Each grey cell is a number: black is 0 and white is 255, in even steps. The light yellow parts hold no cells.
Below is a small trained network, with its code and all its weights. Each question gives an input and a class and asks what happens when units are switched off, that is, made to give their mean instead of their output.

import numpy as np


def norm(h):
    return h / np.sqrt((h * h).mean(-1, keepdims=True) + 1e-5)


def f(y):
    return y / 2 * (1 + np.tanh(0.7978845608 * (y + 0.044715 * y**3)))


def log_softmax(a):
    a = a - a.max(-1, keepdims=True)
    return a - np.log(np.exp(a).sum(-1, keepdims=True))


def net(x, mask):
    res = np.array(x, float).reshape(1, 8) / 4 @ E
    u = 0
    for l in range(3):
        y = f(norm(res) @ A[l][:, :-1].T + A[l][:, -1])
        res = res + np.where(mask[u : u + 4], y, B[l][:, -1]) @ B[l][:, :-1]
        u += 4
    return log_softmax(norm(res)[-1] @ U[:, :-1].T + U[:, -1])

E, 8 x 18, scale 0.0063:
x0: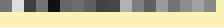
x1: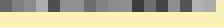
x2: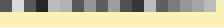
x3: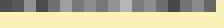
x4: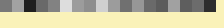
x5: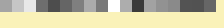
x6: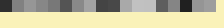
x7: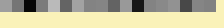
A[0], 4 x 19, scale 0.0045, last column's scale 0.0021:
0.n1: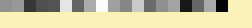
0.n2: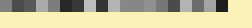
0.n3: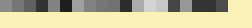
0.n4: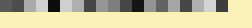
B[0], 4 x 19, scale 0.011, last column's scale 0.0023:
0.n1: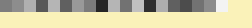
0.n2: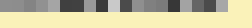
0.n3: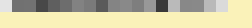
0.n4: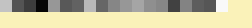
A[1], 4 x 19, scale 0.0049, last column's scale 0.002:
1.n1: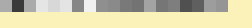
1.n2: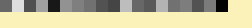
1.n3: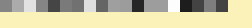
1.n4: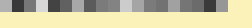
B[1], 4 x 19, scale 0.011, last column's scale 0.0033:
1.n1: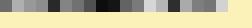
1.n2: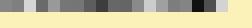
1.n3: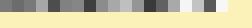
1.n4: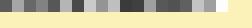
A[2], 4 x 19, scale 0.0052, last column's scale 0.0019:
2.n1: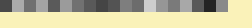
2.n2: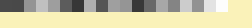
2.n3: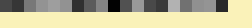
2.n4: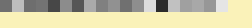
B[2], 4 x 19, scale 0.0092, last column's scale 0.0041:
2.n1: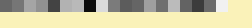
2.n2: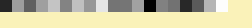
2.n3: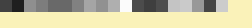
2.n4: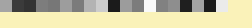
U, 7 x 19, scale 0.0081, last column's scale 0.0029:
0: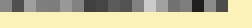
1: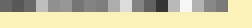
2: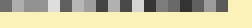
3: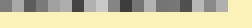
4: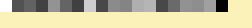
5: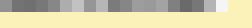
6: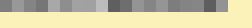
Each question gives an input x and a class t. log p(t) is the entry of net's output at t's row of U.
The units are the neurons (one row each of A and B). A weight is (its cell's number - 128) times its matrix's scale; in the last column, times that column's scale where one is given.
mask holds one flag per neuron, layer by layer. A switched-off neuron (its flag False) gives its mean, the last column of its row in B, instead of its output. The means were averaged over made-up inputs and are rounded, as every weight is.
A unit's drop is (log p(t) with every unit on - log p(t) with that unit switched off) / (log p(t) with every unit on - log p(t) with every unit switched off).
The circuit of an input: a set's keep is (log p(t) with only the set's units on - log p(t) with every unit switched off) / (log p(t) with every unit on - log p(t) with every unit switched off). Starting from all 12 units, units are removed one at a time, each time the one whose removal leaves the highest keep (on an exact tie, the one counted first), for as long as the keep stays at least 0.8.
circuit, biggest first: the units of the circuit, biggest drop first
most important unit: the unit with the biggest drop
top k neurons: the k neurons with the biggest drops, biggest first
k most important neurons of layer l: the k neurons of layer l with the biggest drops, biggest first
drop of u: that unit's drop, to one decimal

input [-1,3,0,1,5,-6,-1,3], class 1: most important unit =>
2.n3
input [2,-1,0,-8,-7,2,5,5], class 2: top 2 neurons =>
[2.n2 0.n2]
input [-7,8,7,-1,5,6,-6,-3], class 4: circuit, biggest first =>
[0.n4 2.n2]
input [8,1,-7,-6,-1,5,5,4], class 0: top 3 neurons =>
[1.n2 2.n1 0.n3]
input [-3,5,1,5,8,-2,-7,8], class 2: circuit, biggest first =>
[0.n1 2.n4]
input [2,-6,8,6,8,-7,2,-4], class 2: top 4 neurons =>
[0.n1 1.n4 1.n3 1.n1]
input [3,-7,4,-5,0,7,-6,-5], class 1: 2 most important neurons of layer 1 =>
[1.n3 1.n4]
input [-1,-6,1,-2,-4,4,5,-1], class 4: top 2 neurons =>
[0.n3 0.n2]
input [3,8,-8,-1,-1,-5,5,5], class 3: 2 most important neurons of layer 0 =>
[0.n1 0.n3]
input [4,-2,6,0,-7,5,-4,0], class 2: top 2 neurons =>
[2.n2 0.n2]
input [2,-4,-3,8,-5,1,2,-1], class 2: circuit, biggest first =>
[0.n2 2.n2]
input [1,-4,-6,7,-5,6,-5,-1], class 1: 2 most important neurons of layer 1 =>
[1.n3 1.n1]
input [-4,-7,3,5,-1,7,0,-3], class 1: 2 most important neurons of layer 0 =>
[0.n4 0.n3]
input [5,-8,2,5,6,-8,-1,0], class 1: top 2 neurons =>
[2.n3 0.n4]
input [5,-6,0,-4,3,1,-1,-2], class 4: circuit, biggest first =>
[0.n3]
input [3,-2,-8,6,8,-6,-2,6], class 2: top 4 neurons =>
[0.n1 2.n4 1.n3 2.n1]
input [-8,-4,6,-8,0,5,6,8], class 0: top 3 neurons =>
[1.n1 1.n4 2.n1]
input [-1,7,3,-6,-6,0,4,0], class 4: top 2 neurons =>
[0.n4 0.n1]
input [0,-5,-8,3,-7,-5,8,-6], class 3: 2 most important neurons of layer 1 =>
[1.n4 1.n3]
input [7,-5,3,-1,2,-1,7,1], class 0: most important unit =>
1.n2
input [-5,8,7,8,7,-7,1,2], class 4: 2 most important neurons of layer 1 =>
[1.n3 1.n4]
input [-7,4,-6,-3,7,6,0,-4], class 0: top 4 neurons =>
[1.n1 2.n2 0.n3 2.n3]
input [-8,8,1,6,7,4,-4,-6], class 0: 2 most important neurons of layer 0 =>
[0.n3 0.n2]
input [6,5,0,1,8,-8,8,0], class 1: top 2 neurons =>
[2.n3 1.n1]
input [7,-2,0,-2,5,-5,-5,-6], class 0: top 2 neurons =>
[1.n2 2.n2]
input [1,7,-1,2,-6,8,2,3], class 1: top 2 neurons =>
[1.n3 0.n1]
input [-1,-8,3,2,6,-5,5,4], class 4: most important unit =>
0.n3
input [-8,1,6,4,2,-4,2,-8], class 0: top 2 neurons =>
[1.n1 1.n4]
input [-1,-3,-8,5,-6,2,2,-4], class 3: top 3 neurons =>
[1.n4 0.n1 2.n4]
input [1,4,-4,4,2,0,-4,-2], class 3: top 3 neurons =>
[1.n4 1.n2 0.n2]
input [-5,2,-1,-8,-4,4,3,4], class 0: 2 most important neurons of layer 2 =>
[2.n1 2.n3]
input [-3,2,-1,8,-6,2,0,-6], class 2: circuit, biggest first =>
[2.n2 0.n2]
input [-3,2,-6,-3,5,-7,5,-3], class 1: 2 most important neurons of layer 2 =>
[2.n3 2.n2]
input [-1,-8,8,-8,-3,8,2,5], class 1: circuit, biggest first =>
[1.n3]
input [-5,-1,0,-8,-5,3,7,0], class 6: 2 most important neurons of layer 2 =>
[2.n2 2.n4]
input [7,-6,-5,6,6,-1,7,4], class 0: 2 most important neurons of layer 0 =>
[0.n4 0.n1]
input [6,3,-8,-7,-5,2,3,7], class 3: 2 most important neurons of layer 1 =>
[1.n4 1.n1]
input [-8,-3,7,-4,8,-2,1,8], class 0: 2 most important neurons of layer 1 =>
[1.n1 1.n4]
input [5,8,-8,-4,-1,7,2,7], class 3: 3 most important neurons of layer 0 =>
[0.n1 0.n4 0.n3]
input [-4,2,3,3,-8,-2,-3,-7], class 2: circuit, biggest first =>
[2.n2]
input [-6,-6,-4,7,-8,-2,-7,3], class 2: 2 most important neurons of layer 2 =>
[2.n2 2.n4]
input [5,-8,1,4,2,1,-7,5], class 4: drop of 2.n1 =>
0.2
